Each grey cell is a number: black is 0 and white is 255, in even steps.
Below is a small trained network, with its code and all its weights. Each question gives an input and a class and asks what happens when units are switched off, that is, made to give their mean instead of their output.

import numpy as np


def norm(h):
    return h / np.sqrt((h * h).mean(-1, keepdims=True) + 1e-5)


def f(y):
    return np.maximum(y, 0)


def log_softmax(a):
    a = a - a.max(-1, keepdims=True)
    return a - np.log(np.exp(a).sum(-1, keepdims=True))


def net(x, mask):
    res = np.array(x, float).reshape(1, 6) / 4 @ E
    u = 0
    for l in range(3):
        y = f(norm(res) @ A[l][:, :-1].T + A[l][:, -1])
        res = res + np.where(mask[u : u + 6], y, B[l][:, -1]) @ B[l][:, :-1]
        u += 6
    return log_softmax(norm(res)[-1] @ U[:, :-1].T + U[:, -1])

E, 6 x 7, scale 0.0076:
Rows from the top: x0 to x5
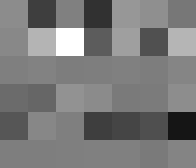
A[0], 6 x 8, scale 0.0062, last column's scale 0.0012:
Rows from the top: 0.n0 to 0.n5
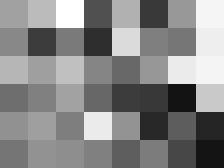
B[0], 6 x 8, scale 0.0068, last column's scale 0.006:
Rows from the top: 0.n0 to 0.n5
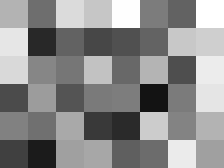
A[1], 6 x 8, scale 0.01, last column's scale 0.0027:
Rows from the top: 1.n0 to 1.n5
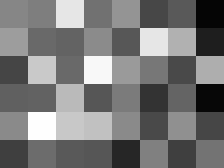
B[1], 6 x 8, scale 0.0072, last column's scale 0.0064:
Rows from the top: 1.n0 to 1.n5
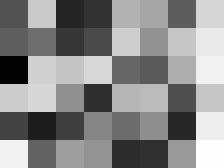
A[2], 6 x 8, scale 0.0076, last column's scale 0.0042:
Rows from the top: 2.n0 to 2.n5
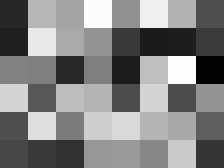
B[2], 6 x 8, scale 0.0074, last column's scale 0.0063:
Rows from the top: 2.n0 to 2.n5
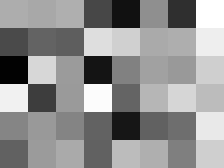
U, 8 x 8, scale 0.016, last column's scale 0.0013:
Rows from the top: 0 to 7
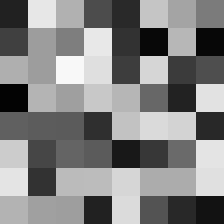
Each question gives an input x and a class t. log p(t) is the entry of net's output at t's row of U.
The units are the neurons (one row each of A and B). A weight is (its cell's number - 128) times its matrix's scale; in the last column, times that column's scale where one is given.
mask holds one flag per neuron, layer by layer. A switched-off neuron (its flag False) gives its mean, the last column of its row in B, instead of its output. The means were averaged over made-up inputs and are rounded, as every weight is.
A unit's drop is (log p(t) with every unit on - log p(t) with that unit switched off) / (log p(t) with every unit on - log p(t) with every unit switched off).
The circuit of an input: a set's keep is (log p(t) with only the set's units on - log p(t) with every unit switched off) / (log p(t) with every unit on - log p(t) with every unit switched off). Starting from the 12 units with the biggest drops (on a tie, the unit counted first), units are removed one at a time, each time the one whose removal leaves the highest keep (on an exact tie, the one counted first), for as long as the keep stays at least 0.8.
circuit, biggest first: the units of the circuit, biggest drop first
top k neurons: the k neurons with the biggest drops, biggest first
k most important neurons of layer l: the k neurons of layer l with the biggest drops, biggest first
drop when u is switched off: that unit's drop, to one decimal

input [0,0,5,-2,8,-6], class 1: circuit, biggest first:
(0.n3, 1.n5, 2.n1)
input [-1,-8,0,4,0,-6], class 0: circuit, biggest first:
(2.n2, 0.n0)
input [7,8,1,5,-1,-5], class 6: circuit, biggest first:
(0.n0)
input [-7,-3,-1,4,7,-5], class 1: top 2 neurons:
(1.n5, 0.n0)
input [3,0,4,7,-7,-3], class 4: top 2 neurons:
(0.n0, 1.n1)
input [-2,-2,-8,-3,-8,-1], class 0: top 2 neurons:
(0.n0, 1.n1)
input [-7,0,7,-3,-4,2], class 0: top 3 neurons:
(0.n0, 1.n1, 0.n4)
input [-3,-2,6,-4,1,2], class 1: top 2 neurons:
(0.n1, 1.n5)
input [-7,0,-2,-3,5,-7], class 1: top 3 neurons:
(0.n0, 1.n5, 0.n4)
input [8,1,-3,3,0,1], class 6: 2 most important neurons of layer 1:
(1.n0, 1.n1)
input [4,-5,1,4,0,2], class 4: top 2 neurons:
(0.n3, 1.n1)
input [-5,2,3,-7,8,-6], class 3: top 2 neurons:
(1.n3, 2.n1)
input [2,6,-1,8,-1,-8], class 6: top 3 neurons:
(1.n2, 0.n2, 2.n0)
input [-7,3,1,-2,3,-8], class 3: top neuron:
(1.n4)
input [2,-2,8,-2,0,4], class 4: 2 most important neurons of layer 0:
(0.n3, 0.n0)
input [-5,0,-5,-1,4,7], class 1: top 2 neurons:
(0.n0, 1.n5)
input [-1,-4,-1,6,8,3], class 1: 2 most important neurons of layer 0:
(0.n3, 0.n1)
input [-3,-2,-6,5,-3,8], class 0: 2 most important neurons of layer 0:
(0.n1, 0.n0)
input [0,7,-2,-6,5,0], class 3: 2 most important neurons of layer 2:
(2.n1, 2.n0)
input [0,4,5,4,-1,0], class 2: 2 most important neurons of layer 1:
(1.n5, 1.n0)
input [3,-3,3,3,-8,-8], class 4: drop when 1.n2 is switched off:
0.1
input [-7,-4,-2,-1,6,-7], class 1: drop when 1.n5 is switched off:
0.2
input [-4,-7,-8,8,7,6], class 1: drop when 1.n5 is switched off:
0.2
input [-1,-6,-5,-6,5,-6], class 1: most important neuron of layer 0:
(0.n1)
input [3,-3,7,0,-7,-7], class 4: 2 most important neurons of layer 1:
(1.n2, 1.n1)
